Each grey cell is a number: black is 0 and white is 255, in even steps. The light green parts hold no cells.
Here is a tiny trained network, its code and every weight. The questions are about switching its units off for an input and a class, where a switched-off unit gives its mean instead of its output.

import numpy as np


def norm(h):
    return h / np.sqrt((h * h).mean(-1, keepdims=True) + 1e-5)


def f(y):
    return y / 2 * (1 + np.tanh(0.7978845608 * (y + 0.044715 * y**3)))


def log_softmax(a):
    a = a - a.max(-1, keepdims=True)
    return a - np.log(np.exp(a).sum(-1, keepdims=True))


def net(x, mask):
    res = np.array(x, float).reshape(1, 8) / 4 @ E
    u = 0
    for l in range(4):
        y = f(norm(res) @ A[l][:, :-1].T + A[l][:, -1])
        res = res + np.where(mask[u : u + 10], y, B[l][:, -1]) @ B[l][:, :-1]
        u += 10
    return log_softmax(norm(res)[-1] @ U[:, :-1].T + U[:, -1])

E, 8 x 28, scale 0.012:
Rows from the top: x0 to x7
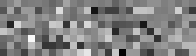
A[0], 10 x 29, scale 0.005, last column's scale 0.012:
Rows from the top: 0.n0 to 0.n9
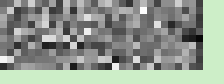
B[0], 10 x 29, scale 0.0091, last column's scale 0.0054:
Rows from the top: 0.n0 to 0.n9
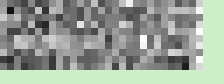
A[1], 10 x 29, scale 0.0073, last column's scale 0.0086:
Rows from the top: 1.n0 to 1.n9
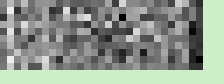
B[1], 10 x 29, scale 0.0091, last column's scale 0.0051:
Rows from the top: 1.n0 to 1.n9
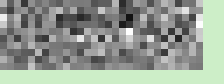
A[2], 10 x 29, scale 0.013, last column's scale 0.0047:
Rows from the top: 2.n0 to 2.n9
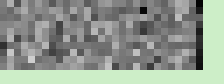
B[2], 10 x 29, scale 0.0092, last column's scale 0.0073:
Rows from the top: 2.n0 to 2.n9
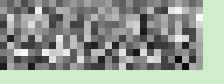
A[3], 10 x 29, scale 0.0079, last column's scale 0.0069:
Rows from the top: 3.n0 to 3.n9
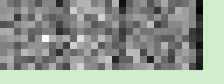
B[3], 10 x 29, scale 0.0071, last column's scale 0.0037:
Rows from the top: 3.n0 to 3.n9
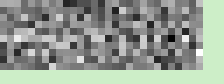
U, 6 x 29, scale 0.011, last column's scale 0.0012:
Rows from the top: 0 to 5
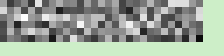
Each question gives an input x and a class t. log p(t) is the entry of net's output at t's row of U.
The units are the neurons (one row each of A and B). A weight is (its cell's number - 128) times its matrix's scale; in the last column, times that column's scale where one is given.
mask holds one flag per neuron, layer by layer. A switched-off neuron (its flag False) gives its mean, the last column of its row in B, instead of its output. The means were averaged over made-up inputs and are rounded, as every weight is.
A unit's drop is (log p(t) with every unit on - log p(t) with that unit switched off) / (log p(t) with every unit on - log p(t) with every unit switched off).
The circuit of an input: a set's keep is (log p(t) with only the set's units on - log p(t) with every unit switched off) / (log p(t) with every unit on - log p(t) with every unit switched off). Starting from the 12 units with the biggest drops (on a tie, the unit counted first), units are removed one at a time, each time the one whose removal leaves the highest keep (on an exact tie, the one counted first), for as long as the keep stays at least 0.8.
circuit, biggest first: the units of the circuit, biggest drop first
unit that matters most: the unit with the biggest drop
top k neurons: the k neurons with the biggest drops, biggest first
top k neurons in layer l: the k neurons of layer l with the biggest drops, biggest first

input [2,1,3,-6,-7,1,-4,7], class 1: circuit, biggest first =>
1.n2
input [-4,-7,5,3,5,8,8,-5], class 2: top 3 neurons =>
2.n7, 0.n6, 0.n3
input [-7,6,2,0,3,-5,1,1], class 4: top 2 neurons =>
1.n4, 2.n2
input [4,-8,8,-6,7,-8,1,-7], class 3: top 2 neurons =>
1.n5, 0.n3
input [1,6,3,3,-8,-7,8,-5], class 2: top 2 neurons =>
2.n7, 0.n6
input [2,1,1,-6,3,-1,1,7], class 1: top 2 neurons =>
1.n2, 0.n4
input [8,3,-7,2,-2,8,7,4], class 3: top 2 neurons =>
2.n8, 0.n0
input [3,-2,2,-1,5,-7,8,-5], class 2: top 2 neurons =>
2.n7, 0.n6
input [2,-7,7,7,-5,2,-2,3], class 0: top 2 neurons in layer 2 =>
2.n1, 2.n2
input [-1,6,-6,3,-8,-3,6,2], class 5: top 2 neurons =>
2.n6, 0.n9
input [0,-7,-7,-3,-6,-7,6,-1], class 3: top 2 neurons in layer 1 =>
1.n5, 1.n4
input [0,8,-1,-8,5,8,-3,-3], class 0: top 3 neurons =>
2.n5, 0.n1, 1.n1
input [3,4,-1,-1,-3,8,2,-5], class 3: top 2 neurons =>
0.n0, 2.n8
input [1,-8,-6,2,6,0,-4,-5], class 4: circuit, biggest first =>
2.n3
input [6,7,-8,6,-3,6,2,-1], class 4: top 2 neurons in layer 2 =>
2.n2, 2.n5
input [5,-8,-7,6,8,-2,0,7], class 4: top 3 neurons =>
2.n3, 2.n4, 0.n9
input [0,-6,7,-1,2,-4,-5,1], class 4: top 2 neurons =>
2.n3, 0.n6
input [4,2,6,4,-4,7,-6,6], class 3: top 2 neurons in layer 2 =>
2.n8, 2.n7
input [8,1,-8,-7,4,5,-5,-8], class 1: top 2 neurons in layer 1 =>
1.n3, 1.n0
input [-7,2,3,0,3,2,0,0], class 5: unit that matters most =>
0.n8
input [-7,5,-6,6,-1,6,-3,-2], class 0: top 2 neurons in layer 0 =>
0.n4, 0.n3
